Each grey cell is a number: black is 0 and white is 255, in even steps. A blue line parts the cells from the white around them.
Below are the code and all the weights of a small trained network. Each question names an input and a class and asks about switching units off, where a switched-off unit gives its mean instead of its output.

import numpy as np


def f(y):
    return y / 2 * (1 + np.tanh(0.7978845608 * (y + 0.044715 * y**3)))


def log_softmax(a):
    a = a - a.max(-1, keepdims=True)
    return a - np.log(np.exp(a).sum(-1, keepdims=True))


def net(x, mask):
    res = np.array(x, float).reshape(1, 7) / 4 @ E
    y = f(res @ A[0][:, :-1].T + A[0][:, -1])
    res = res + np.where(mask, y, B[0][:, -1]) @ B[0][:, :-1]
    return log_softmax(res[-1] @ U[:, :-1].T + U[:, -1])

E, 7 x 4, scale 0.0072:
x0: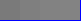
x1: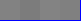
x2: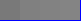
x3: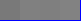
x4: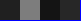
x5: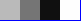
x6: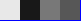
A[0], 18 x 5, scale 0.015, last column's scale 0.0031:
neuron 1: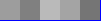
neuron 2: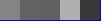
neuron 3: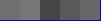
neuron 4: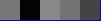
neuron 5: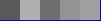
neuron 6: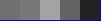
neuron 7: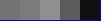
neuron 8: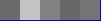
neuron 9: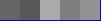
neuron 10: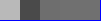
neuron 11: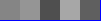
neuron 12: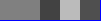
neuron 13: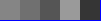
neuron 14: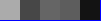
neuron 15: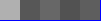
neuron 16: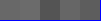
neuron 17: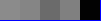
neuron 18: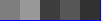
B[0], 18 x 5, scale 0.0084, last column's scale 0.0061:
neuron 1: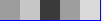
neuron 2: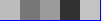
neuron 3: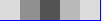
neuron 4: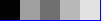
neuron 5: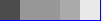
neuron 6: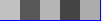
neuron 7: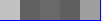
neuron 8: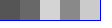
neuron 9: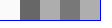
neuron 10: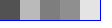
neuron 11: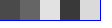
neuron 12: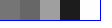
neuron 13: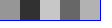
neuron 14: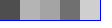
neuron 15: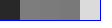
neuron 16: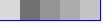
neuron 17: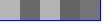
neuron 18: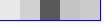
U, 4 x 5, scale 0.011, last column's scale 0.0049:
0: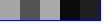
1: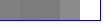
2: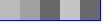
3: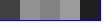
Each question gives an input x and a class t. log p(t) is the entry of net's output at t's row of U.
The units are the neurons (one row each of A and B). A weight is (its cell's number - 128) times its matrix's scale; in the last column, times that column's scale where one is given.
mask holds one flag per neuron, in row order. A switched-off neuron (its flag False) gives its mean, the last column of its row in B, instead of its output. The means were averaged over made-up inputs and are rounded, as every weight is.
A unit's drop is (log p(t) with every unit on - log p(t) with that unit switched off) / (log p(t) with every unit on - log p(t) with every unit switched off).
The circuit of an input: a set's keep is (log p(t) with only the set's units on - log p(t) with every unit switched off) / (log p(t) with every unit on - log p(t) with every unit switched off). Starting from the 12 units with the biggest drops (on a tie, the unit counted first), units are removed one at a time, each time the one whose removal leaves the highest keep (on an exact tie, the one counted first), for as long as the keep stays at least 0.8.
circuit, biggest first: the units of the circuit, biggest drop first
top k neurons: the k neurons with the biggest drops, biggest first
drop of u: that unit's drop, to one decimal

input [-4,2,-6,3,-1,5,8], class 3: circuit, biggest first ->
neuron 4; neuron 10; neuron 15
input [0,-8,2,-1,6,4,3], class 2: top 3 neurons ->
neuron 18; neuron 3; neuron 16
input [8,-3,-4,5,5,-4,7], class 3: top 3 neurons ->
neuron 4; neuron 15; neuron 14
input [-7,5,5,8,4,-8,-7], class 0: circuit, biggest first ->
neuron 6
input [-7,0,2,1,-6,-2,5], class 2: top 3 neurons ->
neuron 1; neuron 11; neuron 12
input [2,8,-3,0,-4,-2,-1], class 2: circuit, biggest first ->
neuron 12; neuron 11
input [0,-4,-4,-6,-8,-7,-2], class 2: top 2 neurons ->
neuron 1; neuron 12
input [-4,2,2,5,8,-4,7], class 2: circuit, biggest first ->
neuron 3; neuron 18
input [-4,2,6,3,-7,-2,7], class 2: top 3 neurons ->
neuron 1; neuron 11; neuron 12
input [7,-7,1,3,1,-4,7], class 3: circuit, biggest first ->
neuron 4; neuron 15
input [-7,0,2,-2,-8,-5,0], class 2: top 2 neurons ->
neuron 1; neuron 12
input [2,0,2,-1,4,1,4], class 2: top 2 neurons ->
neuron 3; neuron 11
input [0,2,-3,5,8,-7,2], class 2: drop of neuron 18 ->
0.4
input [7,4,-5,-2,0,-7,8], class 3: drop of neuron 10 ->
0.2
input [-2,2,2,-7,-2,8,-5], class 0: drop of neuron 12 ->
0.1
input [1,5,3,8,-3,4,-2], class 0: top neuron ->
neuron 4
